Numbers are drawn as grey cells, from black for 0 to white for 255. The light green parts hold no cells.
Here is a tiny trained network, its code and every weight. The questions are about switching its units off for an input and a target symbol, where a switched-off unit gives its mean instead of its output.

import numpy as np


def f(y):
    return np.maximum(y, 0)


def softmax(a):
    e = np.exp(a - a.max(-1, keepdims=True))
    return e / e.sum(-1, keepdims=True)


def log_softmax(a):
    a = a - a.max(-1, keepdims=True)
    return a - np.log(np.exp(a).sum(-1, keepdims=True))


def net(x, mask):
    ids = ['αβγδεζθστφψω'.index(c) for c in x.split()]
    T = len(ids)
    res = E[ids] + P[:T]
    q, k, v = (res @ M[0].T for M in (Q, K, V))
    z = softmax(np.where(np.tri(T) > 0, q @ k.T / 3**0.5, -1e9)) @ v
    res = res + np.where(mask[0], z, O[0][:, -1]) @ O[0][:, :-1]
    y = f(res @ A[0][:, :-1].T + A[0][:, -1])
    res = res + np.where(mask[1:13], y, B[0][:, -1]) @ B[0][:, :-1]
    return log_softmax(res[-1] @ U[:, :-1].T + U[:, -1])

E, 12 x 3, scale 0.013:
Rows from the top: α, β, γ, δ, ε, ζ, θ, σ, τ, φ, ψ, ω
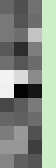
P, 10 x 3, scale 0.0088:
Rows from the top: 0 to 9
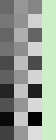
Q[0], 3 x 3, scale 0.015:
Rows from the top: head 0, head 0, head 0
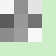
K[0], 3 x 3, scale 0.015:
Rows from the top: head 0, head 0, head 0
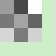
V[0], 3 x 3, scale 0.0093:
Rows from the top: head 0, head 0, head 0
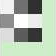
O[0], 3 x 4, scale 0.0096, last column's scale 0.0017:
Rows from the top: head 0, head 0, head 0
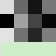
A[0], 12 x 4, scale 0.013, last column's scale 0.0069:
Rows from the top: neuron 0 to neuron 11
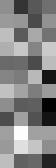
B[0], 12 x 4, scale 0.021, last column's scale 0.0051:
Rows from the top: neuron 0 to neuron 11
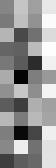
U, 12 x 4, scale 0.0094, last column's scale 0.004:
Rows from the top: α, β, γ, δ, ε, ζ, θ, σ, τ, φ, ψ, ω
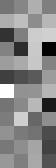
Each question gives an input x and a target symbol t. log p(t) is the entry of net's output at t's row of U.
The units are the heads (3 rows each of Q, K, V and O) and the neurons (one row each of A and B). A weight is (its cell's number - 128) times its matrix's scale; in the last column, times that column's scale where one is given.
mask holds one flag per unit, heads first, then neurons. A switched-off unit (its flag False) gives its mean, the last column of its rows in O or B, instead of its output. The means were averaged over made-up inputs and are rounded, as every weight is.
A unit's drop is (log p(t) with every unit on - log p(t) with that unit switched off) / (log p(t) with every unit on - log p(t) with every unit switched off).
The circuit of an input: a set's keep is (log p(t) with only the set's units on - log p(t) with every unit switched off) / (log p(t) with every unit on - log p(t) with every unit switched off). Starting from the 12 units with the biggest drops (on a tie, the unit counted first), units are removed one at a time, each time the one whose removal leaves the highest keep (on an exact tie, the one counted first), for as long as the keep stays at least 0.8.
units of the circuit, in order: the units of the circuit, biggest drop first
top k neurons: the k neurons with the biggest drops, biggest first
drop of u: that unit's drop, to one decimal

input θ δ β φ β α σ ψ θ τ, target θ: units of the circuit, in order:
head 0
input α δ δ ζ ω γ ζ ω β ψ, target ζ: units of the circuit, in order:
neuron 9; neuron 0
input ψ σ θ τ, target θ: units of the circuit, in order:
head 0; neuron 2
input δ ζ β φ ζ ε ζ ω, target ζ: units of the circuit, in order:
head 0; neuron 4
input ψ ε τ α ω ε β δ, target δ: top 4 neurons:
neuron 10; neuron 6; neuron 1; neuron 0
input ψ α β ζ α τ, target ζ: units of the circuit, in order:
head 0; neuron 0
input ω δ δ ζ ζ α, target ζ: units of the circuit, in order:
head 0; neuron 4
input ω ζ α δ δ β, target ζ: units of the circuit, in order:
head 0; neuron 0
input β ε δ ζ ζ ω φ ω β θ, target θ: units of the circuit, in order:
neuron 2; head 0
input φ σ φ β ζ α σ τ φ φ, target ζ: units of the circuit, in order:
neuron 9; neuron 0
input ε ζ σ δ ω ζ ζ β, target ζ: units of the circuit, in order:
head 0; neuron 4
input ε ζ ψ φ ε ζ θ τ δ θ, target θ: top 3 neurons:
neuron 2; neuron 0; neuron 6
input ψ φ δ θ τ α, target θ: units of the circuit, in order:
head 0; neuron 2
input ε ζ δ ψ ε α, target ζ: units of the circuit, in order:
head 0; neuron 0
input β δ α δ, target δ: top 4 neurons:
neuron 5; neuron 6; neuron 1; neuron 0
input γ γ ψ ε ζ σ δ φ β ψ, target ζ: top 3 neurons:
neuron 9; neuron 6; neuron 0
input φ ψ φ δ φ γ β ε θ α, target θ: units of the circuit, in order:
head 0; neuron 11
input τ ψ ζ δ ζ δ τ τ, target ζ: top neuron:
neuron 4
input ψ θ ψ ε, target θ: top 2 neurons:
neuron 2; neuron 6
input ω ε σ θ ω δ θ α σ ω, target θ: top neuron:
neuron 2
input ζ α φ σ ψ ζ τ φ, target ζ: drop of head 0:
0.6
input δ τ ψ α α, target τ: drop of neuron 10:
-0.2
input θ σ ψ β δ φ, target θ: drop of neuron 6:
0.1
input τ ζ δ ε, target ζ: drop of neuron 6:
0.3
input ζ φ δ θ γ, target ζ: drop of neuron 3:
0.0
